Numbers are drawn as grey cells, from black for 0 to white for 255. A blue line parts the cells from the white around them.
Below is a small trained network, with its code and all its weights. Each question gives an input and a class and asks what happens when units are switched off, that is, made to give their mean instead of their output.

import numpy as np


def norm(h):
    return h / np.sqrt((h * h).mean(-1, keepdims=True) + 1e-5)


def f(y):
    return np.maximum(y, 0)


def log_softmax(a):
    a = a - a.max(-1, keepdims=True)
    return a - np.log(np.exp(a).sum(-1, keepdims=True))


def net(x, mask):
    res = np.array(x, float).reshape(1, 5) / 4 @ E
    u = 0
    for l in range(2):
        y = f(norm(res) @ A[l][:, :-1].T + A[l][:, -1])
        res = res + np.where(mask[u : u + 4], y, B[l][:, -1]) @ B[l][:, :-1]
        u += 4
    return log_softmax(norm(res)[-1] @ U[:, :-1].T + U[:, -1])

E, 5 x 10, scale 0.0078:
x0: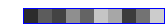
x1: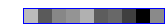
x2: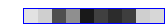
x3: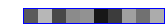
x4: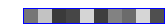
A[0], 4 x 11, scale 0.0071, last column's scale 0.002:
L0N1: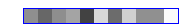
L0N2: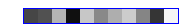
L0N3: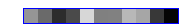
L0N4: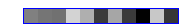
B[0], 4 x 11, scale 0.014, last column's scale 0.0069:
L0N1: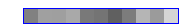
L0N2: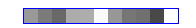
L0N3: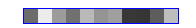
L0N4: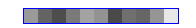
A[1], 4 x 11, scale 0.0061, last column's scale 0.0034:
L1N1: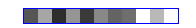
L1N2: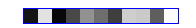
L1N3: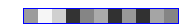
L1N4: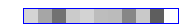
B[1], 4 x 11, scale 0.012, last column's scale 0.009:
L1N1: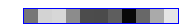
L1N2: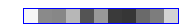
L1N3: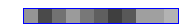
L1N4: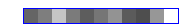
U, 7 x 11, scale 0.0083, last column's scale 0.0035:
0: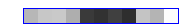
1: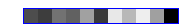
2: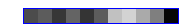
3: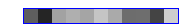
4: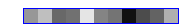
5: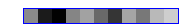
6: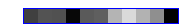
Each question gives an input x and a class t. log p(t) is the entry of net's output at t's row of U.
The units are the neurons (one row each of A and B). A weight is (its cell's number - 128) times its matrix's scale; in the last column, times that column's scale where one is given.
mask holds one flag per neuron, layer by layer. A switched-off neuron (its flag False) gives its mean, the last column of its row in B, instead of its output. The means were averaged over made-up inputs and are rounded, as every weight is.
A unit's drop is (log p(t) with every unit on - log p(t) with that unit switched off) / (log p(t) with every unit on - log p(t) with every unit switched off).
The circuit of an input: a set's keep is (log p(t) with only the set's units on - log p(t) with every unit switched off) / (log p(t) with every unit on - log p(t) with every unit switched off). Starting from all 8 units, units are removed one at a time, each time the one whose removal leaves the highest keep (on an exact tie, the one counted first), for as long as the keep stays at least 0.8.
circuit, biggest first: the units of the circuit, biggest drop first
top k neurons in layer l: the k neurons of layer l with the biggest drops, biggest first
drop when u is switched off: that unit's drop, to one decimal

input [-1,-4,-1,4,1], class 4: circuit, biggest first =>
(L0N3)
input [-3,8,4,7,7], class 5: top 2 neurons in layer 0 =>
(L0N1, L0N4)
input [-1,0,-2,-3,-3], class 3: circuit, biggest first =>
(L1N1, L1N2)
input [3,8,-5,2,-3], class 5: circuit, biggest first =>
(L0N4, L1N1, L0N3)
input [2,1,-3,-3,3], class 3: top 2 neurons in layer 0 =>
(L0N2, L0N4)
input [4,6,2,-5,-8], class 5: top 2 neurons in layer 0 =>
(L0N4, L0N2)
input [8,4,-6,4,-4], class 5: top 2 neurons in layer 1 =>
(L1N1, L1N4)
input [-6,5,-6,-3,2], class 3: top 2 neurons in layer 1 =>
(L1N1, L1N2)
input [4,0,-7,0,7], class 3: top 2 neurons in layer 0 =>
(L0N2, L0N4)
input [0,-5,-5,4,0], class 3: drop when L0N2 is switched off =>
0.9
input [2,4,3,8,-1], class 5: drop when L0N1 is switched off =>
0.2
